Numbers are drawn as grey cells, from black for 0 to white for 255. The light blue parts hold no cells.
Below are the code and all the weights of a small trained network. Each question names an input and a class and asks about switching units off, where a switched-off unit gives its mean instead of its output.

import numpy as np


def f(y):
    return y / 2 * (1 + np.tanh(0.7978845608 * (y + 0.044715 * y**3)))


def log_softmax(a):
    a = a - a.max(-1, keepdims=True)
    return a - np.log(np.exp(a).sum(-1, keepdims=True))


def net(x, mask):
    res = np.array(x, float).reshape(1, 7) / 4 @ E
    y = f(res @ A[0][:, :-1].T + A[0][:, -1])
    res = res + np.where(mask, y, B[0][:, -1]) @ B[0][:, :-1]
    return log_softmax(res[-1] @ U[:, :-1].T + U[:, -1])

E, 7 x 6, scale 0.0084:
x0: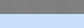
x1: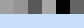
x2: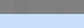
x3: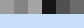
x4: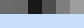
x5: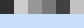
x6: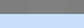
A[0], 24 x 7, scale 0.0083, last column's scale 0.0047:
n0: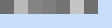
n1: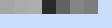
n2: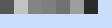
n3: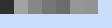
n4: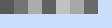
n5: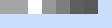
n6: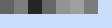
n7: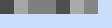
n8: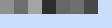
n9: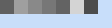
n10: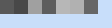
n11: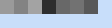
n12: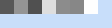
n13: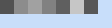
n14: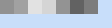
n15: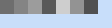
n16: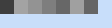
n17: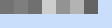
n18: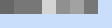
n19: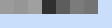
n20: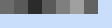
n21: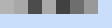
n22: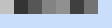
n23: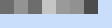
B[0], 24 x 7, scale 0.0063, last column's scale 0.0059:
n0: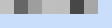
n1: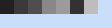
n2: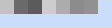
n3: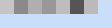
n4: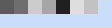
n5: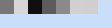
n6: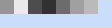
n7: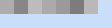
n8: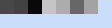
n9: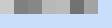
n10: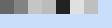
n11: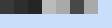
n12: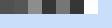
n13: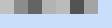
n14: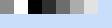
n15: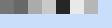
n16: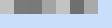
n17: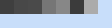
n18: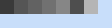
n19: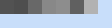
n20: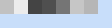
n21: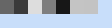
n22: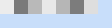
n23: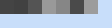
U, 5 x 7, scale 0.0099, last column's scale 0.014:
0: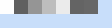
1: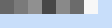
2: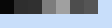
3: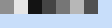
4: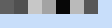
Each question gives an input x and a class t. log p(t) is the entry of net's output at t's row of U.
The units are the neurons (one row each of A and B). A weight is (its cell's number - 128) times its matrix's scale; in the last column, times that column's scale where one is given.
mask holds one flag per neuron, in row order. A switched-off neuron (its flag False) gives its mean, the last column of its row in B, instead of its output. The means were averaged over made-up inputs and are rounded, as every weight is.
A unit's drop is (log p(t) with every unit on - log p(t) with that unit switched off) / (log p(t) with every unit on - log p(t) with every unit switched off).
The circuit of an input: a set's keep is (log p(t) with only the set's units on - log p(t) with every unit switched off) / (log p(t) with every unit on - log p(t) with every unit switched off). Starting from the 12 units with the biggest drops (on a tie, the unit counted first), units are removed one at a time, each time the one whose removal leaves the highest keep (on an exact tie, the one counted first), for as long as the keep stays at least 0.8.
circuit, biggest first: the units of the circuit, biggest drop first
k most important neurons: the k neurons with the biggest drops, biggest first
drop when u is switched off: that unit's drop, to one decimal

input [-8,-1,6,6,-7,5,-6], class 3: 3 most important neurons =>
n5, n14, n12
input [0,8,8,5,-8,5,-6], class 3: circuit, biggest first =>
n5
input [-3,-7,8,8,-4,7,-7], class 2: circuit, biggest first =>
n1, n11
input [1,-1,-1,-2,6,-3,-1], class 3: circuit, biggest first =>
n20, n6
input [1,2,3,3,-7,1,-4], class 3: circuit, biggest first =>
n5, n14
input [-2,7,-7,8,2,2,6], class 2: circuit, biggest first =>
n1, n11
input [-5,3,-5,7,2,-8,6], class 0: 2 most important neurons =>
n22, n12
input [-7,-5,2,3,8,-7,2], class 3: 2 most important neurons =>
n20, n6
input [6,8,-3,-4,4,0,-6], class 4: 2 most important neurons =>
n21, n14
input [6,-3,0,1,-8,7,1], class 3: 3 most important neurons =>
n14, n5, n22
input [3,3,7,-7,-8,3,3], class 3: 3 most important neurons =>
n14, n5, n1
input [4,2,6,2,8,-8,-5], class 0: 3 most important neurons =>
n22, n14, n5
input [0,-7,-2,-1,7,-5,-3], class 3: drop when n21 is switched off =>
0.2
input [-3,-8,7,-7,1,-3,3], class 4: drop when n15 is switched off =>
0.2
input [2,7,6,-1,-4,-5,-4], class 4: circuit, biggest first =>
n21
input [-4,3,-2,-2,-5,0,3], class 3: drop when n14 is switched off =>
0.6
